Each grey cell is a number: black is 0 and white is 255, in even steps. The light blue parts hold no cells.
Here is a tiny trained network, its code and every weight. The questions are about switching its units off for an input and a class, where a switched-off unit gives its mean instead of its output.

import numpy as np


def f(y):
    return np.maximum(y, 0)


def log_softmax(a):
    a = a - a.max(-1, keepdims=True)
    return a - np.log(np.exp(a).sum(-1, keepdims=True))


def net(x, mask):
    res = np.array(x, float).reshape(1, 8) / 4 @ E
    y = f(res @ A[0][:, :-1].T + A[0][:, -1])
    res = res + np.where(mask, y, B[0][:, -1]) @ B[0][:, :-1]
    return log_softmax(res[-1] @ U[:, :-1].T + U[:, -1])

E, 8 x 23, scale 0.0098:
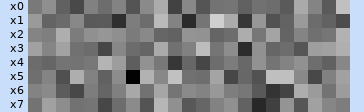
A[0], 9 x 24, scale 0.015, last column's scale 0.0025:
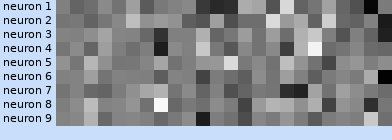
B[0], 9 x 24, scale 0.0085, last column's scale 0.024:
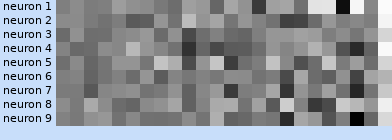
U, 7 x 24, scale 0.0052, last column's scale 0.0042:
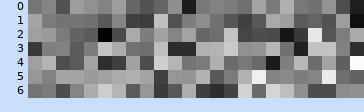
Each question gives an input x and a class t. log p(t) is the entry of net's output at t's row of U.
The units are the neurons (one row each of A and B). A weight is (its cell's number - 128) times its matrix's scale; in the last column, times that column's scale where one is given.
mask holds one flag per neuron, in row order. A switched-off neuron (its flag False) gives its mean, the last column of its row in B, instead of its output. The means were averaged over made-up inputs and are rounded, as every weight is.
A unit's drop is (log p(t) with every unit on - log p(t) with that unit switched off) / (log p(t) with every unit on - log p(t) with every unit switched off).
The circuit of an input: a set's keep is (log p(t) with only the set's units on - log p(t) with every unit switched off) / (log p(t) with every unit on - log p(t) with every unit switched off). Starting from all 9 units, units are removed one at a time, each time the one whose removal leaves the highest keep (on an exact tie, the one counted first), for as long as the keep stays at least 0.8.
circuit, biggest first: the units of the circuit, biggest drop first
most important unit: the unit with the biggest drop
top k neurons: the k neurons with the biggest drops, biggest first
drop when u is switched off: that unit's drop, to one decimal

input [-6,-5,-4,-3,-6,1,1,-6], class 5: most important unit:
neuron 8
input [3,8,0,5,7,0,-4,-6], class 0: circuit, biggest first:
neuron 1; neuron 5
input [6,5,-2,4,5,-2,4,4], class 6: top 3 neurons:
neuron 7; neuron 2; neuron 9
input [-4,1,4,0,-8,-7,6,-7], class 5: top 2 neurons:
neuron 5; neuron 9
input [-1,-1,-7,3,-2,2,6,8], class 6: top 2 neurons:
neuron 7; neuron 2
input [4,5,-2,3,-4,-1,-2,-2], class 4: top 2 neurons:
neuron 8; neuron 4
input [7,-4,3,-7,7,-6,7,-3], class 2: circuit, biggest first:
neuron 2; neuron 9
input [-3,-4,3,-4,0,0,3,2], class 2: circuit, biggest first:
neuron 1; neuron 4
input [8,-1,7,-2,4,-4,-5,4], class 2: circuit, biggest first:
neuron 4; neuron 1
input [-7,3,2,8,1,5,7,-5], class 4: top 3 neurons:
neuron 8; neuron 4; neuron 3
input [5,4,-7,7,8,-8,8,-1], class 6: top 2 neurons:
neuron 7; neuron 9
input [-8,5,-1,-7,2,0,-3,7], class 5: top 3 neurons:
neuron 8; neuron 9; neuron 1
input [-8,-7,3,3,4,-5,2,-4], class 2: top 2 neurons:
neuron 1; neuron 2
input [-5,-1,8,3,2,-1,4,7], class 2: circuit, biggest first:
neuron 1
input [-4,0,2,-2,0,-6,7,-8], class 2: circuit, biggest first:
neuron 2; neuron 8
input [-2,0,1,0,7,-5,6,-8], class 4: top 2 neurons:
neuron 2; neuron 1
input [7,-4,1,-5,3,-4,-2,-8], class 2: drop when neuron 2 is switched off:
0.3
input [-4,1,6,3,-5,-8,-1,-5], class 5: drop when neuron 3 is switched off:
0.0
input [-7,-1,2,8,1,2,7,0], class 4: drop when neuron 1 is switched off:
-0.1
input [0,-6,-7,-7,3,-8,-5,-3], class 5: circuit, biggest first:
neuron 8
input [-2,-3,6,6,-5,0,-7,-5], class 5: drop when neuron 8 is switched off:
0.1
